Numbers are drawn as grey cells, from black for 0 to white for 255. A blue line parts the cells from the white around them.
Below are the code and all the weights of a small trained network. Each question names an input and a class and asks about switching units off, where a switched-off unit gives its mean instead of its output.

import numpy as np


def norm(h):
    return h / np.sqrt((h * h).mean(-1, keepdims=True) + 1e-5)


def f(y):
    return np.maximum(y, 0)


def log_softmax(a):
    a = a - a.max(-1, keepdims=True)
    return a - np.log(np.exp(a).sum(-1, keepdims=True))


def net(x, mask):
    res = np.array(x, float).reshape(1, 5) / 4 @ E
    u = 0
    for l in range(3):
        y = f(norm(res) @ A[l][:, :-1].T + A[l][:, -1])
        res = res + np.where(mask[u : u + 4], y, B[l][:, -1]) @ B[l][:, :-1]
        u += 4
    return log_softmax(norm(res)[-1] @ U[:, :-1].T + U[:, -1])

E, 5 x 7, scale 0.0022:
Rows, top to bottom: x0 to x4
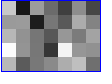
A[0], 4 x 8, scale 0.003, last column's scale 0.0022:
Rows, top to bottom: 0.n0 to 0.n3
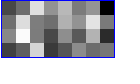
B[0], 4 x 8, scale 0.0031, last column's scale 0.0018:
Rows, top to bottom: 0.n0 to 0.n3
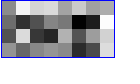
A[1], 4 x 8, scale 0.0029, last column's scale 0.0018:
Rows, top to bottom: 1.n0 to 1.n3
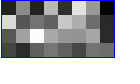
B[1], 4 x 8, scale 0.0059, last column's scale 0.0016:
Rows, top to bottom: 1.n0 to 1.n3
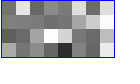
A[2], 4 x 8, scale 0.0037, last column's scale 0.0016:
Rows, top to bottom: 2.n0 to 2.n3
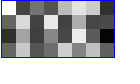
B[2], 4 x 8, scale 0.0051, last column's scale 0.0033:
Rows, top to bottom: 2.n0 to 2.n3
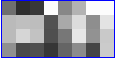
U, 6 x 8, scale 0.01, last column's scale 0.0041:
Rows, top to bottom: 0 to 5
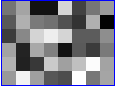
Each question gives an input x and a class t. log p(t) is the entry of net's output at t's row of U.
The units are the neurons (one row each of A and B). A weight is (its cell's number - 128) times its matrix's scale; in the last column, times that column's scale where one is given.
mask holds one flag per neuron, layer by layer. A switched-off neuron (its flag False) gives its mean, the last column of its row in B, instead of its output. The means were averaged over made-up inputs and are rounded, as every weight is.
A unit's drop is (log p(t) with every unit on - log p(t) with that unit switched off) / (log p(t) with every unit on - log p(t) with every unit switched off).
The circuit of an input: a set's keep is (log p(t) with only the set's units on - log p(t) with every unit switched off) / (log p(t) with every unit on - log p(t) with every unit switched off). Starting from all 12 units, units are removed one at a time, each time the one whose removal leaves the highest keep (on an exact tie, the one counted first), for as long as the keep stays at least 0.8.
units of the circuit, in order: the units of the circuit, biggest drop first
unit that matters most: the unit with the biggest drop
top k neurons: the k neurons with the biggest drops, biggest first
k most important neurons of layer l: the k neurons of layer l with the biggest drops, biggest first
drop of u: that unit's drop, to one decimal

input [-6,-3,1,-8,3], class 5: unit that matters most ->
1.n0
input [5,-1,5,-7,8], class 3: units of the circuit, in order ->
(2.n0 1.n0)
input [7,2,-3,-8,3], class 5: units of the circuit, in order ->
(1.n0 2.n2)
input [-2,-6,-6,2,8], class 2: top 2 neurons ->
(1.n2 0.n0)
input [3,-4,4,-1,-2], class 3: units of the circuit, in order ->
(2.n0 2.n1)
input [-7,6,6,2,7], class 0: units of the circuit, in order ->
(0.n1 2.n3)
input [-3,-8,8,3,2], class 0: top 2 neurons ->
(0.n1 0.n2)
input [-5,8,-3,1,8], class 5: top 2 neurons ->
(1.n0 2.n2)
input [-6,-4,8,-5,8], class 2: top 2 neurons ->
(0.n0 2.n0)
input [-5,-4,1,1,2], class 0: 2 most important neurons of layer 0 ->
(0.n2 0.n1)
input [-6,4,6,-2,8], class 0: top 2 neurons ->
(0.n1 2.n0)
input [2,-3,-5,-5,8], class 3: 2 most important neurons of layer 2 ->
(2.n0 2.n2)
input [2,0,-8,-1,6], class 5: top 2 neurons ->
(0.n1 2.n0)
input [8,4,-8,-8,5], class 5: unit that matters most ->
1.n0
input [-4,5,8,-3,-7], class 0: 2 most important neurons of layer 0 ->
(0.n2 0.n1)
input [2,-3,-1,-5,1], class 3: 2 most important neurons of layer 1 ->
(1.n3 1.n0)
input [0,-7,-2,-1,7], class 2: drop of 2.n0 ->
0.1
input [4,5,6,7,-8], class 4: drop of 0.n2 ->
-0.1
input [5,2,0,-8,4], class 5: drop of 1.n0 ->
0.2
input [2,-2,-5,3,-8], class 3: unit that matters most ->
0.n3
